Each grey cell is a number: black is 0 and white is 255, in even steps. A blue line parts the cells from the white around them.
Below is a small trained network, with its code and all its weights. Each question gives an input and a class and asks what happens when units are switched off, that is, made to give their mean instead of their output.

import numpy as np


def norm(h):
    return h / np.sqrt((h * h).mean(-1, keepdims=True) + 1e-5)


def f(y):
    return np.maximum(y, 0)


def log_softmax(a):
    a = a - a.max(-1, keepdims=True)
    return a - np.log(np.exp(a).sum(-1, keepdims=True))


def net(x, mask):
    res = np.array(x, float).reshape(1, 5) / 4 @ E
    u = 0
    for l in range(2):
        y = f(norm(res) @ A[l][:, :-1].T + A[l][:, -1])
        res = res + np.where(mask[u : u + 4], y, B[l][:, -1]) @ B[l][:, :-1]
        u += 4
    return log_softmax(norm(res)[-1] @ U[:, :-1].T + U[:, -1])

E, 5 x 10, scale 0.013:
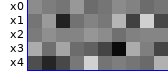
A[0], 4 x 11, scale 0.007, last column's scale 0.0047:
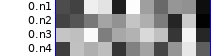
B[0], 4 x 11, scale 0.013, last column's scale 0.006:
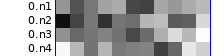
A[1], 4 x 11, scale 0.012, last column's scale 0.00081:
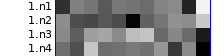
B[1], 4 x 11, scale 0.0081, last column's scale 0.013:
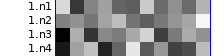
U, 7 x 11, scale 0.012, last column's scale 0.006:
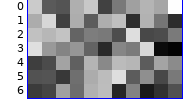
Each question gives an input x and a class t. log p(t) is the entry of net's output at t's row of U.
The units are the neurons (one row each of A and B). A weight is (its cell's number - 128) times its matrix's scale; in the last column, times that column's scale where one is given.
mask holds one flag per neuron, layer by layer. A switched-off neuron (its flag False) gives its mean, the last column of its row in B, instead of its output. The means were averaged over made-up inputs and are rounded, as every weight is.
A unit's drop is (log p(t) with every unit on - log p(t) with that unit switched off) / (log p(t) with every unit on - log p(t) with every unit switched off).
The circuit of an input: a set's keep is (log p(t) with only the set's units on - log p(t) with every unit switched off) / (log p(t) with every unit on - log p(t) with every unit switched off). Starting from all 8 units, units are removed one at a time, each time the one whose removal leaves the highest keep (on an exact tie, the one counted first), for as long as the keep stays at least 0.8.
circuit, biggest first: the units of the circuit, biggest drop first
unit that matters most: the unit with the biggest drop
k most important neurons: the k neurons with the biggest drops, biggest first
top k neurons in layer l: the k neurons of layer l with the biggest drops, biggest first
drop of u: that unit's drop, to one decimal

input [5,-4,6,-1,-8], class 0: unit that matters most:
0.n3
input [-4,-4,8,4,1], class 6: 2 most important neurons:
(1.n4; 0.n4)
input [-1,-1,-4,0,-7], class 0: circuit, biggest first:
(1.n4; 0.n1)
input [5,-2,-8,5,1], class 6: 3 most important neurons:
(1.n4; 0.n3; 0.n4)
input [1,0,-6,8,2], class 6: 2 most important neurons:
(0.n3; 1.n4)
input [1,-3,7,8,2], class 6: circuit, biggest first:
(1.n4; 0.n3)
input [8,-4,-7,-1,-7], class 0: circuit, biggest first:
(0.n3; 0.n1)
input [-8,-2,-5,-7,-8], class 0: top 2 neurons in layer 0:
(0.n1; 0.n3)
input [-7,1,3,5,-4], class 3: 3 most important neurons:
(0.n4; 1.n4; 1.n1)
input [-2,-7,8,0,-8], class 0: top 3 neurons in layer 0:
(0.n3; 0.n1; 0.n2)
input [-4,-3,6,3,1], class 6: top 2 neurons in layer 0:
(0.n4; 0.n3)
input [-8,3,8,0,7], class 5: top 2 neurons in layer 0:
(0.n3; 0.n1)
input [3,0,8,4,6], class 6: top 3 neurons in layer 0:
(0.n3; 0.n4; 0.n1)
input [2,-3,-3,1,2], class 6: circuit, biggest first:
(1.n4)
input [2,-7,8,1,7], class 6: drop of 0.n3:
-0.1
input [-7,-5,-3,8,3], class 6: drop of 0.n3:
0.2
